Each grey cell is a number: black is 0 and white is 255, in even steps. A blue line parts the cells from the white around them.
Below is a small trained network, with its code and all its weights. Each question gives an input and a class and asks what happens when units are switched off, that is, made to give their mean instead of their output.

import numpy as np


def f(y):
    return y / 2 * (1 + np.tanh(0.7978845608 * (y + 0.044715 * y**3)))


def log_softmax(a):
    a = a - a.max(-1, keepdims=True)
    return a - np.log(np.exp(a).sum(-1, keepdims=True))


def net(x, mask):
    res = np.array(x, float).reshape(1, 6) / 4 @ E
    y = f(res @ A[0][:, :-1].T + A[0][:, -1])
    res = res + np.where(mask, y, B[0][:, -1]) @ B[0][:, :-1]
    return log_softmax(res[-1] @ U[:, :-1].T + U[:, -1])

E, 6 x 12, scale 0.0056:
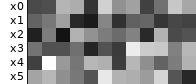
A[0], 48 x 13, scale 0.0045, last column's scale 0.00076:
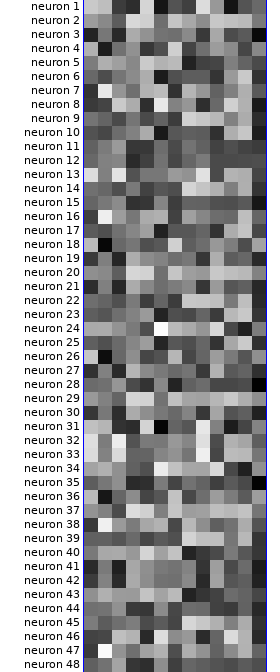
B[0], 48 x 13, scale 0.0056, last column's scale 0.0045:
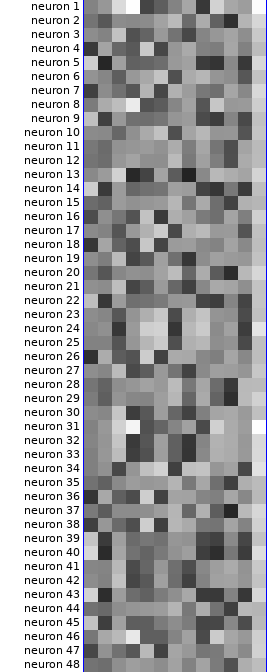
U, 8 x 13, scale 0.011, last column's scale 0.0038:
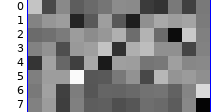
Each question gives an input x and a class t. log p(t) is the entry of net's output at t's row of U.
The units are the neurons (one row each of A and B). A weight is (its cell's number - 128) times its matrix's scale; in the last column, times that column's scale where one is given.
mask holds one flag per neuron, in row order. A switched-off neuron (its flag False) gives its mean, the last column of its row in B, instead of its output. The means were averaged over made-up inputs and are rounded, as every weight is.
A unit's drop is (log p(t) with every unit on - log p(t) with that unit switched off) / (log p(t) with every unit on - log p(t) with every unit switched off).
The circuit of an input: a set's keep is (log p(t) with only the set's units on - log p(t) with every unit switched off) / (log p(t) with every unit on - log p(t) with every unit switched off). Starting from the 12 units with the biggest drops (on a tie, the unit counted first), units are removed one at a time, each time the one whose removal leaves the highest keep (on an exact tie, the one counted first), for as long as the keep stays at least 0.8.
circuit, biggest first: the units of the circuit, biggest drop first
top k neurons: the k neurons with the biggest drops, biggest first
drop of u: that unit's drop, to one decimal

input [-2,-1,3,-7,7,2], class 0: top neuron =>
[neuron 40]
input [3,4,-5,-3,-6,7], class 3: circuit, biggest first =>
[neuron 24; neuron 34]
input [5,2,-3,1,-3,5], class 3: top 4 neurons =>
[neuron 24; neuron 34; neuron 1; neuron 31]
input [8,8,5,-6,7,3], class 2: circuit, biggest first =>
[neuron 28; neuron 35]
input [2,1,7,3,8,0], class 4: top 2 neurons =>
[neuron 38; neuron 7]
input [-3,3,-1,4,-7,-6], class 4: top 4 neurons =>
[neuron 26; neuron 36; neuron 18; neuron 4]
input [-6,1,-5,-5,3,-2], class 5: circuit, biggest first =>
[neuron 1; neuron 31]
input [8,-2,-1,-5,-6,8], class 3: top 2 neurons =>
[neuron 24; neuron 34]
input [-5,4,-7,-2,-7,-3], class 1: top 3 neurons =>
[neuron 13; neuron 32; neuron 33]
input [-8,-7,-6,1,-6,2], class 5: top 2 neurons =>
[neuron 1; neuron 31]
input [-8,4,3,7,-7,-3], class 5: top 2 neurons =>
[neuron 31; neuron 1]
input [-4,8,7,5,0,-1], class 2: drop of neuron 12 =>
0.3
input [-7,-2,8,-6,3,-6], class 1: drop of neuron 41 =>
0.1
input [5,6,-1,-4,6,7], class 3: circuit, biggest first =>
[neuron 24]
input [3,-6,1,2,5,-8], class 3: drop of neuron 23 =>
0.1
